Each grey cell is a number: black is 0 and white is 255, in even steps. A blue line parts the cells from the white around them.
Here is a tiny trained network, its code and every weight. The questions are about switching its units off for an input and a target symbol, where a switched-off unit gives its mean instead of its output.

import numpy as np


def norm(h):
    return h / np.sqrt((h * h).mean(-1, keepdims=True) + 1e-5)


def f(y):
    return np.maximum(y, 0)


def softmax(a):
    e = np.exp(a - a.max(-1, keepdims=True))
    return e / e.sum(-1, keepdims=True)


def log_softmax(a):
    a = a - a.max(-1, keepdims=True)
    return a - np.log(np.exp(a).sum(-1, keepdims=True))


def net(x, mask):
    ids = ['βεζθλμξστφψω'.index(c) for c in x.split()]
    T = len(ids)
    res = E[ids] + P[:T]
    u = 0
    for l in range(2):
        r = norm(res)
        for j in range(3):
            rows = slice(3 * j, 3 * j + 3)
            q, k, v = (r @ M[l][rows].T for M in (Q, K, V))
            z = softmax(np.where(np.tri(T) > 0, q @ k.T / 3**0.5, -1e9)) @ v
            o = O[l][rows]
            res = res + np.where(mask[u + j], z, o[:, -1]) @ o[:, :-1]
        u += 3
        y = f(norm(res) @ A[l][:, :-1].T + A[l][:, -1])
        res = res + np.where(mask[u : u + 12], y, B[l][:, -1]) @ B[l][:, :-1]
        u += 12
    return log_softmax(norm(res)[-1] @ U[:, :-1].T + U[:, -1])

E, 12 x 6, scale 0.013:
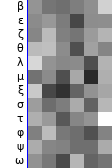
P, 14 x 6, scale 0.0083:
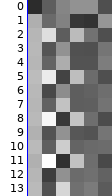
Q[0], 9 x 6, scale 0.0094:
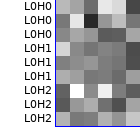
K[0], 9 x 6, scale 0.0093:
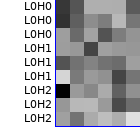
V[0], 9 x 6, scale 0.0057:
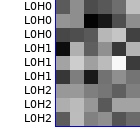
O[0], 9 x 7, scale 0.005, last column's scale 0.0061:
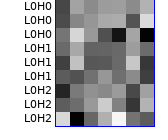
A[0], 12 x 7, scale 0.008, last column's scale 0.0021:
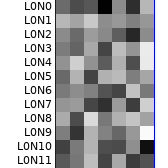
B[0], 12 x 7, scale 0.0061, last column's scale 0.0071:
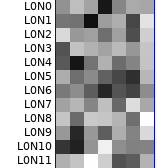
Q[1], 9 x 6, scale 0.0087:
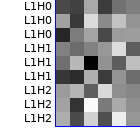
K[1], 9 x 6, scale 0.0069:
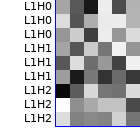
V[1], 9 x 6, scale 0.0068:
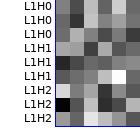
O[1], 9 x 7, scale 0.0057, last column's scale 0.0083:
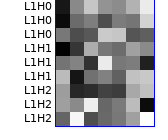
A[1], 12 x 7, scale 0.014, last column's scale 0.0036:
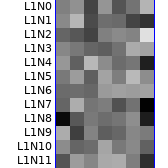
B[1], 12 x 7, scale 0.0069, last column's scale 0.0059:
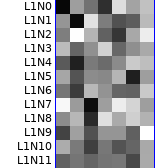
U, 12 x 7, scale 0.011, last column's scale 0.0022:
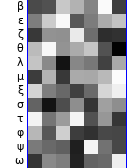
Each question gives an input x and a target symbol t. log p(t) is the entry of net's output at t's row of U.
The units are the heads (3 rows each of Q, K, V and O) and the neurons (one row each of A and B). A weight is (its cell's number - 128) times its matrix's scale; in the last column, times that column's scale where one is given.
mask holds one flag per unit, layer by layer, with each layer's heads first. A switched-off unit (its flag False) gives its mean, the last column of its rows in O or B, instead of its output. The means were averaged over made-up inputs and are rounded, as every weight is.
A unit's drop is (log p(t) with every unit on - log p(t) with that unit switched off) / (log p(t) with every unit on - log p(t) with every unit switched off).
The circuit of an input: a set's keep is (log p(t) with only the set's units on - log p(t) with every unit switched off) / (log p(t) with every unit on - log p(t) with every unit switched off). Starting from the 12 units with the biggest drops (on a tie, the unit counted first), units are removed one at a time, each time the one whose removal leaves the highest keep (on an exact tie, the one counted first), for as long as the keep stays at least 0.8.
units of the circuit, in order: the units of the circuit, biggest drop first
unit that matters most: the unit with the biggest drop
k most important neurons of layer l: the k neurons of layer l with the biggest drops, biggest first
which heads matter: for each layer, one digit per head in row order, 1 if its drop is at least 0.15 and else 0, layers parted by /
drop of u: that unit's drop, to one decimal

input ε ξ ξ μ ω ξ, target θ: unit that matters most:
L1H2
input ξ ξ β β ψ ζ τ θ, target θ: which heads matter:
000 / 011
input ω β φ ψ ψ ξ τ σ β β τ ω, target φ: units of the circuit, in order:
(L0H0 L1N1)
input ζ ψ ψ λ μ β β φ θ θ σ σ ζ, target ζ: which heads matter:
000 / 001
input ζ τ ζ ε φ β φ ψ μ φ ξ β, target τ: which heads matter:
111 / 101
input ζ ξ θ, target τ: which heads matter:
110 / 101
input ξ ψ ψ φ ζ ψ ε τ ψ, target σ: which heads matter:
101 / 001
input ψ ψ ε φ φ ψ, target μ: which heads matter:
000 / 010
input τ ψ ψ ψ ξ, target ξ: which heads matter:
000 / 001
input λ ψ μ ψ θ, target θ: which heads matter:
000 / 001
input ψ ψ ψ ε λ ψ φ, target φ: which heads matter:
000 / 001
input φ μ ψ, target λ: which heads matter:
011 / 100
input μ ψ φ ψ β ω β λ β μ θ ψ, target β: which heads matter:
101 / 001
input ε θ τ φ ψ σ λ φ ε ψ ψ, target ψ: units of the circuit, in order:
(L1H2)
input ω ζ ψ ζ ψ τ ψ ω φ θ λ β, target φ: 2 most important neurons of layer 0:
(L0N6 L0N8)
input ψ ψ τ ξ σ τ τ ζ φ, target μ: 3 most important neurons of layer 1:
(L1N8 L1N7 L1N0)
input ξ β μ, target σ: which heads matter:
111 / 101
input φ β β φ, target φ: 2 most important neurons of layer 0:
(L0N2 L0N8)
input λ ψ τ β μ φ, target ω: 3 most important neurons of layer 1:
(L1N0 L1N1 L1N2)
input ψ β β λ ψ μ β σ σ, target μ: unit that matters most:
L1H1
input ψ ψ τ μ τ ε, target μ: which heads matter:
000 / 000
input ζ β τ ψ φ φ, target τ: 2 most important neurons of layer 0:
(L0N9 L0N6)
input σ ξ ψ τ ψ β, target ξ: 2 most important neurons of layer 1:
(L1N7 L1N3)
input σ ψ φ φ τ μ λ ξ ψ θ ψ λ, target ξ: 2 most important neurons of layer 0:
(L0N6 L0N1)
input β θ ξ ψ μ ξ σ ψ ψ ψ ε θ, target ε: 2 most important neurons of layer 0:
(L0N10 L0N6)
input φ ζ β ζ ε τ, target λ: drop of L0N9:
0.1
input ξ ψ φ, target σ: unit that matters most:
L0H2
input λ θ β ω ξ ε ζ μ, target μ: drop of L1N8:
0.3
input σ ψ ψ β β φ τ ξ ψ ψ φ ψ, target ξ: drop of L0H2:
0.2
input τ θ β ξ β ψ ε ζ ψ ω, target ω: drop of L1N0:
0.3
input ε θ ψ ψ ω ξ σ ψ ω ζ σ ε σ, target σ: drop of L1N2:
0.2
